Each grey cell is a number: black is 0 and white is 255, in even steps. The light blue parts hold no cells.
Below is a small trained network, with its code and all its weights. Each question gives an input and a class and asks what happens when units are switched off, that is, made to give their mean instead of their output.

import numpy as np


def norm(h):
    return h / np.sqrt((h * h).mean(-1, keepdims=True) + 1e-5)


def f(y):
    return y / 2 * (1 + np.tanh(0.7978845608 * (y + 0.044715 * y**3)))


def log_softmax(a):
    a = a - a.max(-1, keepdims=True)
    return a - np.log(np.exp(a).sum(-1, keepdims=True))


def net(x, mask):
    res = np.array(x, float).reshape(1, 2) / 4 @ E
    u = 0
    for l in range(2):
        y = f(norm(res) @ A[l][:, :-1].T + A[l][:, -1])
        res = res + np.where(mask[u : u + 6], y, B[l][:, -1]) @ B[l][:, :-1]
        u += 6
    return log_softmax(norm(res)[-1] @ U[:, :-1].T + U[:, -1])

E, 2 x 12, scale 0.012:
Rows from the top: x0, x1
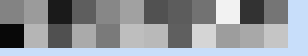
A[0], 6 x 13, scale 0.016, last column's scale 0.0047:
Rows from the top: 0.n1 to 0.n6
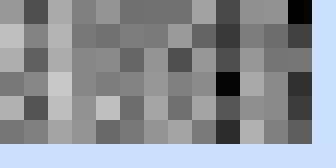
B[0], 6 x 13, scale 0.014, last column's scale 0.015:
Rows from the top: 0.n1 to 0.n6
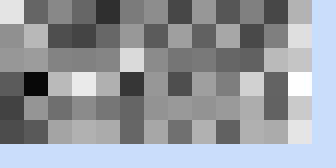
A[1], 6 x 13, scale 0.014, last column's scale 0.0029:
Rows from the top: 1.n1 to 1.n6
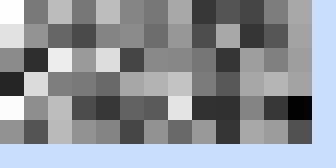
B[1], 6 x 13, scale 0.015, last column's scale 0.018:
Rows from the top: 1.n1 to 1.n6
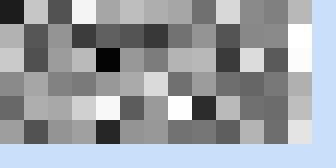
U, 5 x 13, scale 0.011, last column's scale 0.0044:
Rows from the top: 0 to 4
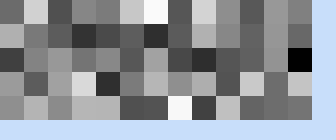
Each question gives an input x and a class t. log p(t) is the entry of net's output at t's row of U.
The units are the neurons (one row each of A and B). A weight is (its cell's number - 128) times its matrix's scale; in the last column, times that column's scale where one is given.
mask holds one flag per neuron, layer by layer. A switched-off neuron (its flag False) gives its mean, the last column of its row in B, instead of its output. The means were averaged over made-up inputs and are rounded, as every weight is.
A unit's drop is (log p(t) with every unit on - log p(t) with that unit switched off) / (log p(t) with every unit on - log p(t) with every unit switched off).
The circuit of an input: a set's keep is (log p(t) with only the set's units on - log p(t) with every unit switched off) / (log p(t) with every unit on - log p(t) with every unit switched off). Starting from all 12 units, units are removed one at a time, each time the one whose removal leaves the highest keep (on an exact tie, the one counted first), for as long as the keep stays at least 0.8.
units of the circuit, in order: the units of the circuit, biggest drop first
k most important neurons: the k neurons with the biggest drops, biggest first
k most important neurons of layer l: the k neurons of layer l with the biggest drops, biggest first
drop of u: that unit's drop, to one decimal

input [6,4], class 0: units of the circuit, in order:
(0.n4; 1.n3)
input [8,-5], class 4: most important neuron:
(0.n4)
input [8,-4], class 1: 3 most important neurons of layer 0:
(0.n4; 0.n1; 0.n2)
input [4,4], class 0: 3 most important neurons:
(0.n4; 0.n2; 1.n3)
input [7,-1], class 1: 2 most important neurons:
(0.n4; 0.n6)
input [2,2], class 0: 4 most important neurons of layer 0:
(0.n4; 0.n1; 0.n2; 0.n6)
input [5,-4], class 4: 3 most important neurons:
(0.n4; 0.n6; 0.n5)
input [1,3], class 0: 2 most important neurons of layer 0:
(0.n4; 0.n6)
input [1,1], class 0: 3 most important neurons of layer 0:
(0.n1; 0.n4; 0.n2)
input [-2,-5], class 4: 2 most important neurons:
(0.n2; 1.n5)
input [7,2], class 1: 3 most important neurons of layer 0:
(0.n6; 0.n4; 0.n5)
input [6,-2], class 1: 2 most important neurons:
(0.n4; 0.n1)
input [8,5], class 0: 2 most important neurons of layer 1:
(1.n2; 1.n3)
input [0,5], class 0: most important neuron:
(0.n4)
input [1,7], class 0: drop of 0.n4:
1.0
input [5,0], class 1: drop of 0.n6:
0.3
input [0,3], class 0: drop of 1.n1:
0.0
